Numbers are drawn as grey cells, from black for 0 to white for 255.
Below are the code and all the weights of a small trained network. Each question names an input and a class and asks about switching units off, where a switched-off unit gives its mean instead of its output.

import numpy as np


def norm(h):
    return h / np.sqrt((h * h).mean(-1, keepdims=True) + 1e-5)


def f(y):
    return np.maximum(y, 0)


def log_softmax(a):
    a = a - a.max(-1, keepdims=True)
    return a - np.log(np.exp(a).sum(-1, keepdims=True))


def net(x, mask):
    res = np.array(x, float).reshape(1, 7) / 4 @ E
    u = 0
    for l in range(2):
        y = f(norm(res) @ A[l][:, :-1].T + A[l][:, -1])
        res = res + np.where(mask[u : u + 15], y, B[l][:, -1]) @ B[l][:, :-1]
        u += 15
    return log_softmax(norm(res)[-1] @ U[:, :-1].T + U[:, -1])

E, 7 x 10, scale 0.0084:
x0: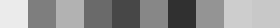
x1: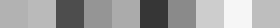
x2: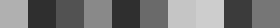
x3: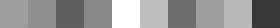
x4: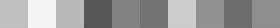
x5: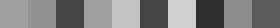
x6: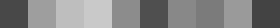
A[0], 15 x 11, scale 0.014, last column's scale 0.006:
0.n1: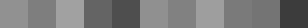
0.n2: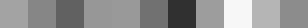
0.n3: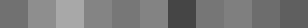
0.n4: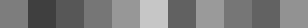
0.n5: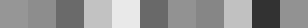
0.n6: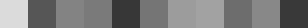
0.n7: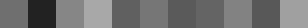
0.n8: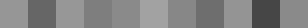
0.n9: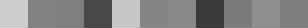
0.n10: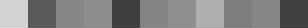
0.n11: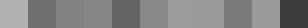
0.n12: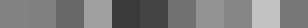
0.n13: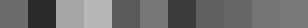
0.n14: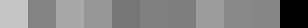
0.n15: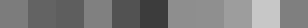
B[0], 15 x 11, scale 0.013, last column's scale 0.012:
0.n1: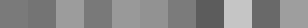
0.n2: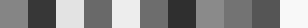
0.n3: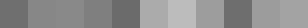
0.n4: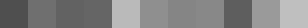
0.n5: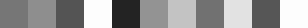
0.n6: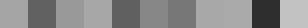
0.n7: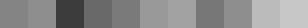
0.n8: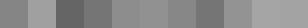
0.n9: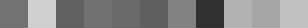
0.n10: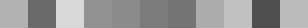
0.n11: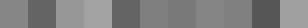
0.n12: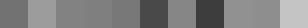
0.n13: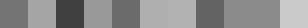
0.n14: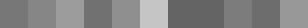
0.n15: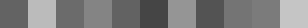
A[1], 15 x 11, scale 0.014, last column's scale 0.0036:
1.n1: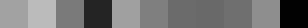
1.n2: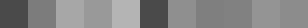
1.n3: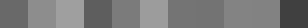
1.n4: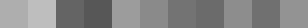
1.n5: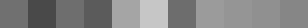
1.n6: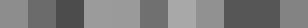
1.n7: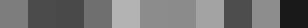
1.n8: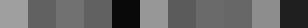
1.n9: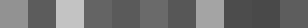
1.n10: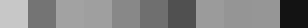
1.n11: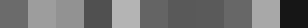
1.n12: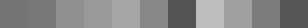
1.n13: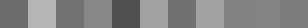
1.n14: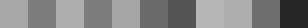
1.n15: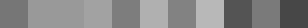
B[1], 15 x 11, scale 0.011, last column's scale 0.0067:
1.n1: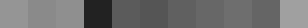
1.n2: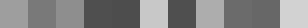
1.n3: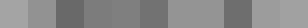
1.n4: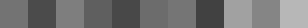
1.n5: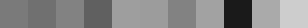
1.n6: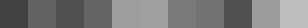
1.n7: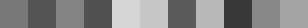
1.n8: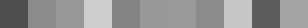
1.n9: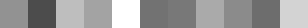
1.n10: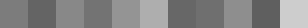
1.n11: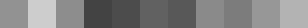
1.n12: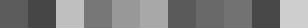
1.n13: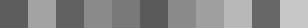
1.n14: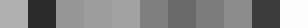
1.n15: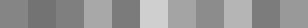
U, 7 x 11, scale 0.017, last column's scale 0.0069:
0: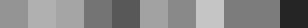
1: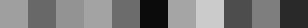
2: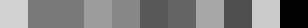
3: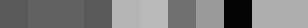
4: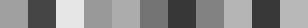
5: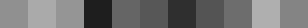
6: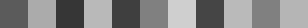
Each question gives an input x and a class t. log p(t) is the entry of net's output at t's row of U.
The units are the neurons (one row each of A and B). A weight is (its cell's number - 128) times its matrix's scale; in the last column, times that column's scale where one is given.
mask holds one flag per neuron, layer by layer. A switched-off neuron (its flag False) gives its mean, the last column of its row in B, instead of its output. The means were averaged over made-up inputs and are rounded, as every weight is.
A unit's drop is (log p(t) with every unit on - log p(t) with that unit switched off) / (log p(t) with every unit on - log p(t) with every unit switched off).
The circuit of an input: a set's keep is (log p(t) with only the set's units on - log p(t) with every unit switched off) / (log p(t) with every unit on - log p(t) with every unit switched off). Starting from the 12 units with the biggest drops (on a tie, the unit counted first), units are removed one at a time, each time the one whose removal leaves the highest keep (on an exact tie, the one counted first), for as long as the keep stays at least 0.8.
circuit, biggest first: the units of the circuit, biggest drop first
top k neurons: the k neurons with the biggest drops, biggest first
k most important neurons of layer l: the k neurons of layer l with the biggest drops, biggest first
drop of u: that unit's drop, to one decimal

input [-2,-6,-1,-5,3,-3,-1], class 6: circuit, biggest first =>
(0.n2)
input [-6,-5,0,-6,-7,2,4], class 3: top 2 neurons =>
(0.n5, 0.n9)
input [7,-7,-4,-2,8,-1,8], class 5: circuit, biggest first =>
(0.n5, 0.n2)
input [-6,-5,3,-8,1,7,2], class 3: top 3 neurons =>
(0.n5, 0.n9, 1.n6)
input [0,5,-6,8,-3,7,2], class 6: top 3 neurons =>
(0.n5, 0.n9, 0.n10)
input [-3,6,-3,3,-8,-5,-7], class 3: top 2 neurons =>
(0.n4, 1.n5)
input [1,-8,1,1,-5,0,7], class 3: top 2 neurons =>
(0.n5, 0.n4)
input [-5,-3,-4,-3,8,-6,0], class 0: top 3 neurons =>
(0.n5, 0.n2, 0.n9)
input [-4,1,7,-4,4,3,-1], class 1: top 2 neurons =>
(0.n2, 0.n15)
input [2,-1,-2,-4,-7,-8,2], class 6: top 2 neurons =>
(0.n13, 0.n12)
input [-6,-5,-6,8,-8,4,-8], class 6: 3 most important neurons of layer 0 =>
(0.n5, 0.n2, 0.n9)
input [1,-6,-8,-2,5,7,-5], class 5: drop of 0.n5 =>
0.6
